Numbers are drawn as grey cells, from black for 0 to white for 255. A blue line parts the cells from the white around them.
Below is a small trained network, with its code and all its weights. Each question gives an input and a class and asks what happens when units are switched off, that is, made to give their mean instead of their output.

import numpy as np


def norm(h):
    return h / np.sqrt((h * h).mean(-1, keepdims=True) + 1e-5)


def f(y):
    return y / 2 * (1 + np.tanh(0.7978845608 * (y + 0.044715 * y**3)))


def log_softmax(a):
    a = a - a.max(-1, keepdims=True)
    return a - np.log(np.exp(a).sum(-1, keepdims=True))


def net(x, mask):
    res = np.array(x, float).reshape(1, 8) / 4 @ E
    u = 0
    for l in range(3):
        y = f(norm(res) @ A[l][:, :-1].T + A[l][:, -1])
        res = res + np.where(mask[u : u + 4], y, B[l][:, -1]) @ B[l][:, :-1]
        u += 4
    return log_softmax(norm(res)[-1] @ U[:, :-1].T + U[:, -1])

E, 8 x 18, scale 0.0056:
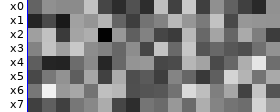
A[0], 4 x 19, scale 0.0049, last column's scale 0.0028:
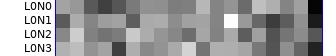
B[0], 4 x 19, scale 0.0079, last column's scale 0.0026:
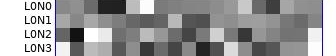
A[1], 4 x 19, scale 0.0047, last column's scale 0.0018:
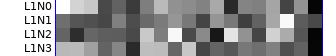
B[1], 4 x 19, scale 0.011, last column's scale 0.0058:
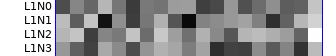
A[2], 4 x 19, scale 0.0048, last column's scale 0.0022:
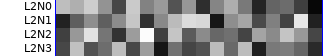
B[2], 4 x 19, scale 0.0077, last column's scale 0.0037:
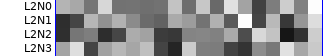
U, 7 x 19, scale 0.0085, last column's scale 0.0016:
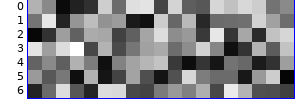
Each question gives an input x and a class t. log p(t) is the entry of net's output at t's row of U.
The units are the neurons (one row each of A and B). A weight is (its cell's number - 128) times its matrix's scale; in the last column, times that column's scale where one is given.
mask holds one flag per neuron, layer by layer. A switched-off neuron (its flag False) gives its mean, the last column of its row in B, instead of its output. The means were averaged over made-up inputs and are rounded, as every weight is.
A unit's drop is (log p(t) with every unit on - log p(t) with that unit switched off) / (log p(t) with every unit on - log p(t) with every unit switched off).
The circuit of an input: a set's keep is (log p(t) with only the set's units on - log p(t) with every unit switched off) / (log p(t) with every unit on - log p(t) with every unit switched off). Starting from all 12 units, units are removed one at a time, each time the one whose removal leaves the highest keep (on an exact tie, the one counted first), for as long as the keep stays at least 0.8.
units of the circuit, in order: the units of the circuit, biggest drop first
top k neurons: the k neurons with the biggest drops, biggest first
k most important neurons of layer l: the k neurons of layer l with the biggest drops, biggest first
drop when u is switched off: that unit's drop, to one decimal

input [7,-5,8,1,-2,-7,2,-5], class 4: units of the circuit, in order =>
(L1N3)
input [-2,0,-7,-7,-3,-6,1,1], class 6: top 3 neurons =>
(L0N2; L2N2; L1N1)
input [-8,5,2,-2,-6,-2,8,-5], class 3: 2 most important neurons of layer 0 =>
(L0N3; L0N1)
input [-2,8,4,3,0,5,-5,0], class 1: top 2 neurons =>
(L2N3; L1N3)
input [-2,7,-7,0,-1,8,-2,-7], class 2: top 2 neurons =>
(L2N1; L0N2)
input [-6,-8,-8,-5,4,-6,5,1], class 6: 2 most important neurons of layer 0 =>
(L0N2; L0N0)
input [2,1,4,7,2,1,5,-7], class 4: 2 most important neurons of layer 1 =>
(L1N3; L1N0)
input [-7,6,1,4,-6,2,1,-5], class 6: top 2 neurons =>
(L2N2; L0N2)
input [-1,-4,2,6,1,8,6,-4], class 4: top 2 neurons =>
(L1N3; L1N0)
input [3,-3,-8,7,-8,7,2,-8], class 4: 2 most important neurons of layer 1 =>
(L1N0; L1N3)
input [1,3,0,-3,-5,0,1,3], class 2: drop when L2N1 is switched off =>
0.8
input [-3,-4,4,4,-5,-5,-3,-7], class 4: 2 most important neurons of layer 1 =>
(L1N3; L1N0)
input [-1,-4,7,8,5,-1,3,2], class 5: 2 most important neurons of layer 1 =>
(L1N1; L1N3)
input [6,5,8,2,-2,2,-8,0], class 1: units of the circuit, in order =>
(L2N3)
